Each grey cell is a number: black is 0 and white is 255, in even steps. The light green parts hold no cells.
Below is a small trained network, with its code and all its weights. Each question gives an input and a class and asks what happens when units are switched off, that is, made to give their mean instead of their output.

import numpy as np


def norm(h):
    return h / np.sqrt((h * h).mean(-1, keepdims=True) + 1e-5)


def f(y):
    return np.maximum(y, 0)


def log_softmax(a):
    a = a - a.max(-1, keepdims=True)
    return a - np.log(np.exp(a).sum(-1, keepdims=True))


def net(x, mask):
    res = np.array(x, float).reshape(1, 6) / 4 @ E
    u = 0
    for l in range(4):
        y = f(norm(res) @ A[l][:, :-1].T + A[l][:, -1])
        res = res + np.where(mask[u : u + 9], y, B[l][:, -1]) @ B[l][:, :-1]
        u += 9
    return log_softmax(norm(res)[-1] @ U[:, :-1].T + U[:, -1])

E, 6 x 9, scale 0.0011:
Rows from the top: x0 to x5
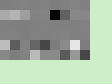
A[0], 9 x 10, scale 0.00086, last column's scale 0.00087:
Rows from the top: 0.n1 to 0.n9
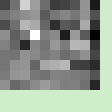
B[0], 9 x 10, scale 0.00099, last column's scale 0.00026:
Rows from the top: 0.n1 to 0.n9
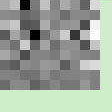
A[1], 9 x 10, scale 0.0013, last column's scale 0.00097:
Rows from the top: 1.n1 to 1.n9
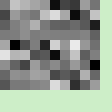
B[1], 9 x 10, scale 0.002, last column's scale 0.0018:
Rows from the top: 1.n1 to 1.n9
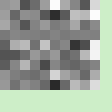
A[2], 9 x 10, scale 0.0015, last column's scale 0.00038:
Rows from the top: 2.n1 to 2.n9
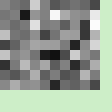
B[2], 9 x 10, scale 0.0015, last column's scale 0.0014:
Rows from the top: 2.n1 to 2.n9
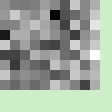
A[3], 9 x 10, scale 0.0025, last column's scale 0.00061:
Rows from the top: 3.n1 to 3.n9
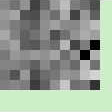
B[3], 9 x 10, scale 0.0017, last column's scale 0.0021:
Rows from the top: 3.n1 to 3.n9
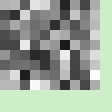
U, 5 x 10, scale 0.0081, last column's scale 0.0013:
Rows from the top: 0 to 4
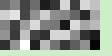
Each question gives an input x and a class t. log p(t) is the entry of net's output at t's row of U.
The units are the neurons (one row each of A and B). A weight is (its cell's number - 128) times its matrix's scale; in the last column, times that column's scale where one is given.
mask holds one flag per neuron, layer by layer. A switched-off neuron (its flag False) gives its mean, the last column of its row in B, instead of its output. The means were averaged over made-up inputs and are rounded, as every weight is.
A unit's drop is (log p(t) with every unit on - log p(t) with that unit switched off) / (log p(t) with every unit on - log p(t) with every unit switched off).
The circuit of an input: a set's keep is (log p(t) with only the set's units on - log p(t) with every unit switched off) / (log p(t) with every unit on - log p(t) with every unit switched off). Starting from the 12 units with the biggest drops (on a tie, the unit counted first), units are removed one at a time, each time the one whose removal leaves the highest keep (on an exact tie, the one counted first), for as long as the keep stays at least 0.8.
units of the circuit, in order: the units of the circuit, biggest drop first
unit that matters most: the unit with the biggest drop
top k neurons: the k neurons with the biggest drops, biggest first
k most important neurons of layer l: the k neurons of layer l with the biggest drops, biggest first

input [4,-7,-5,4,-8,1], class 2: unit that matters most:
3.n6
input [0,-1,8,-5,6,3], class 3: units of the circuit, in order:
1.n5, 3.n6
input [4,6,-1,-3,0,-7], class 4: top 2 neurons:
1.n2, 3.n5
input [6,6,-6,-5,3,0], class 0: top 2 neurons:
2.n3, 3.n2
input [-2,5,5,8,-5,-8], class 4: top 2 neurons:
3.n2, 3.n5
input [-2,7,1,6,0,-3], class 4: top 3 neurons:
1.n2, 1.n1, 1.n9
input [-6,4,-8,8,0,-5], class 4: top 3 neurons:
1.n2, 1.n1, 3.n2
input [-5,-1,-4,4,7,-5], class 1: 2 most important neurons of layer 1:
1.n5, 1.n2
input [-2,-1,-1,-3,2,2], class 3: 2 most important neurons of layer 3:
3.n6, 3.n8
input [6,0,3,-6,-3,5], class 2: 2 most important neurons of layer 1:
1.n2, 1.n5
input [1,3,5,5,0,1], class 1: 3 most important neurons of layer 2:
2.n2, 2.n6, 2.n4
